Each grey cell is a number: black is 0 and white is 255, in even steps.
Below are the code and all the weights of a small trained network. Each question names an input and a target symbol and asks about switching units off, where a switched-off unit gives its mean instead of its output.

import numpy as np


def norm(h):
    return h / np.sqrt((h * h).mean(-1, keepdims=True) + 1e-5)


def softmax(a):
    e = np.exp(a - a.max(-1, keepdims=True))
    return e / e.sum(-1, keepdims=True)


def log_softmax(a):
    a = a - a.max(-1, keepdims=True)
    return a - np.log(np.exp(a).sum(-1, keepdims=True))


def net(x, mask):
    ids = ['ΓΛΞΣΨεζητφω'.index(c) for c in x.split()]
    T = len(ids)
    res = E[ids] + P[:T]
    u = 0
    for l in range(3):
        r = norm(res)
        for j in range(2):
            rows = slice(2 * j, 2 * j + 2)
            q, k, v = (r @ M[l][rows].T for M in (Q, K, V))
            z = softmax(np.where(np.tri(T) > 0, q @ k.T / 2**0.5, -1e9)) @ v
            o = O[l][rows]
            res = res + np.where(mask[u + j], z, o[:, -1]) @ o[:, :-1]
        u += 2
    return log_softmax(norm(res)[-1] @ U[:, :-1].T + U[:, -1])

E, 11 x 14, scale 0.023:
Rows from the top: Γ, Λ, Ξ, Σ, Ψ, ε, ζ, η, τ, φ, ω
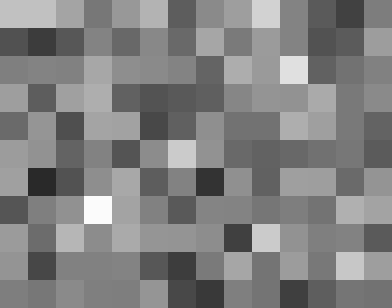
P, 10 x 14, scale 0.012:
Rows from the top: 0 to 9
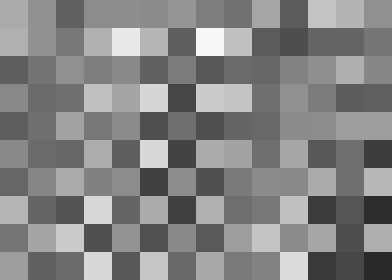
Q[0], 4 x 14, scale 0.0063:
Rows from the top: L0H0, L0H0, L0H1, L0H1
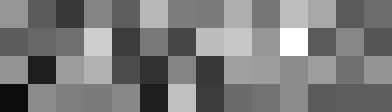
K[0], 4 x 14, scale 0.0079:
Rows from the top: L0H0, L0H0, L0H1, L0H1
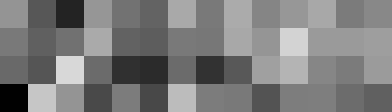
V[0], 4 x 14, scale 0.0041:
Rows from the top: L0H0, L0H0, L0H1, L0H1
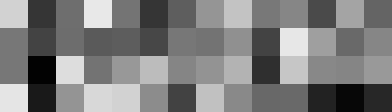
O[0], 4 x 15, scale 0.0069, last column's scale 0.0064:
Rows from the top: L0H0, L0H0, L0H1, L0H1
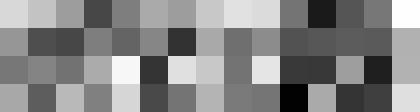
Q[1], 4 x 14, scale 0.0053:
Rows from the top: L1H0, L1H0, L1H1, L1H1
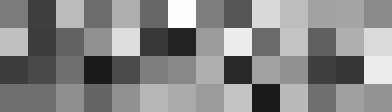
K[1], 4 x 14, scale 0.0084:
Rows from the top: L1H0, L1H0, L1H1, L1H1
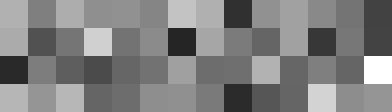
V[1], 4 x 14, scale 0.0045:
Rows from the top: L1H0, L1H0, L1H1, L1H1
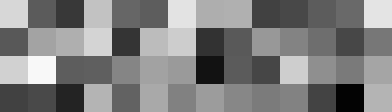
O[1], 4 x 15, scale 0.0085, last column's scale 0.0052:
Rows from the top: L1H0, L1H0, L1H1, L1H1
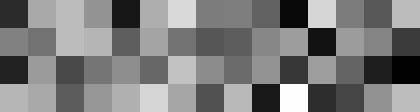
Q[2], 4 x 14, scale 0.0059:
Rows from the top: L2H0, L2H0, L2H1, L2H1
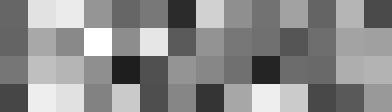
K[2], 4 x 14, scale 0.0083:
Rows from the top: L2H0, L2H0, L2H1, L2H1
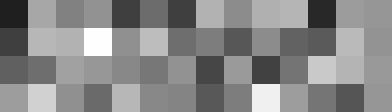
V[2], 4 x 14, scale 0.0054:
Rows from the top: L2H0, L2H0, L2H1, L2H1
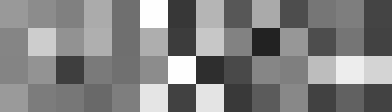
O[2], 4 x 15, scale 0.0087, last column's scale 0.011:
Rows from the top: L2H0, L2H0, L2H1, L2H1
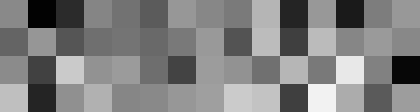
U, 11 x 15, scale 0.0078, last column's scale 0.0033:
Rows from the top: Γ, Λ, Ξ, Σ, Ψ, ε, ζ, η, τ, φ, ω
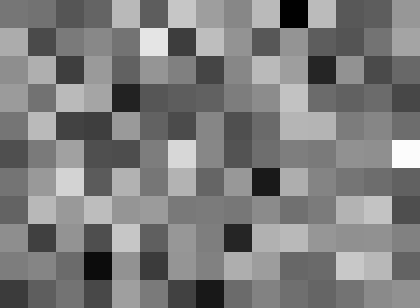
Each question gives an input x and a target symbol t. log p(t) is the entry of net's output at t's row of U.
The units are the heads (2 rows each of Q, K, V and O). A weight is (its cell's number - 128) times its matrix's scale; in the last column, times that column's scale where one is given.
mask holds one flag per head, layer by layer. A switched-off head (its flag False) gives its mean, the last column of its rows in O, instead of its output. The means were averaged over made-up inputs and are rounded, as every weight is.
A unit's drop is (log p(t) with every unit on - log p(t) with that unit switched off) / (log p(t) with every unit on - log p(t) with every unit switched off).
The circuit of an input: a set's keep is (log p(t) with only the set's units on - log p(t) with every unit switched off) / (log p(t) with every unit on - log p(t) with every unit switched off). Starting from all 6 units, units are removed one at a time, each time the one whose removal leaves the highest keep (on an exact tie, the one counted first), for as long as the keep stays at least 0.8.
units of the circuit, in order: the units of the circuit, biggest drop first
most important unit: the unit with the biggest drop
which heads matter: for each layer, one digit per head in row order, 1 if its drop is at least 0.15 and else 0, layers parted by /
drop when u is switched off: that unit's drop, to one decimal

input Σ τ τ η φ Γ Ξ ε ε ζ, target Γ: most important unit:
L2H1
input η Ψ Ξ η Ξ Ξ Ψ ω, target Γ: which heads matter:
00 / 00 / 11
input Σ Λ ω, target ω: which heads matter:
10 / 00 / 00
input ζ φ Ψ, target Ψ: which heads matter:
01 / 00 / 00
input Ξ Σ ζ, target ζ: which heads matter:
00 / 00 / 10
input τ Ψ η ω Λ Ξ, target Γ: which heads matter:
10 / 01 / 01
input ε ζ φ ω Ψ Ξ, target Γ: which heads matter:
00 / 00 / 01
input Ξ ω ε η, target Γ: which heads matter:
00 / 00 / 10
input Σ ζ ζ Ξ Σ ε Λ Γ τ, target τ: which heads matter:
10 / 10 / 00
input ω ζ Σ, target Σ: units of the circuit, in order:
L2H1, L0H1
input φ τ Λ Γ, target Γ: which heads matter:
00 / 00 / 01
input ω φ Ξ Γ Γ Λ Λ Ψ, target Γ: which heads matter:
00 / 00 / 01
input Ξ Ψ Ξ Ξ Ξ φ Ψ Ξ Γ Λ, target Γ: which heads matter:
01 / 00 / 01
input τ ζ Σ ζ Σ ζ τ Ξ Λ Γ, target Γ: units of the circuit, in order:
L0H1
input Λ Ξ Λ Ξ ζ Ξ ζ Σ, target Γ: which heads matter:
01 / 00 / 11
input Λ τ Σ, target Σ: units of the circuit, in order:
L0H1, L2H1
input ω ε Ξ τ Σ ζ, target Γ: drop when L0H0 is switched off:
0.0
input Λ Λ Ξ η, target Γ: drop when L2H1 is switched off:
0.1
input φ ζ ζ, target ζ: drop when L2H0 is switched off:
1.1
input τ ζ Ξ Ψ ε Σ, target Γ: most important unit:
L0H1
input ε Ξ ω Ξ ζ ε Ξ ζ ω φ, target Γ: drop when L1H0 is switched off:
0.2
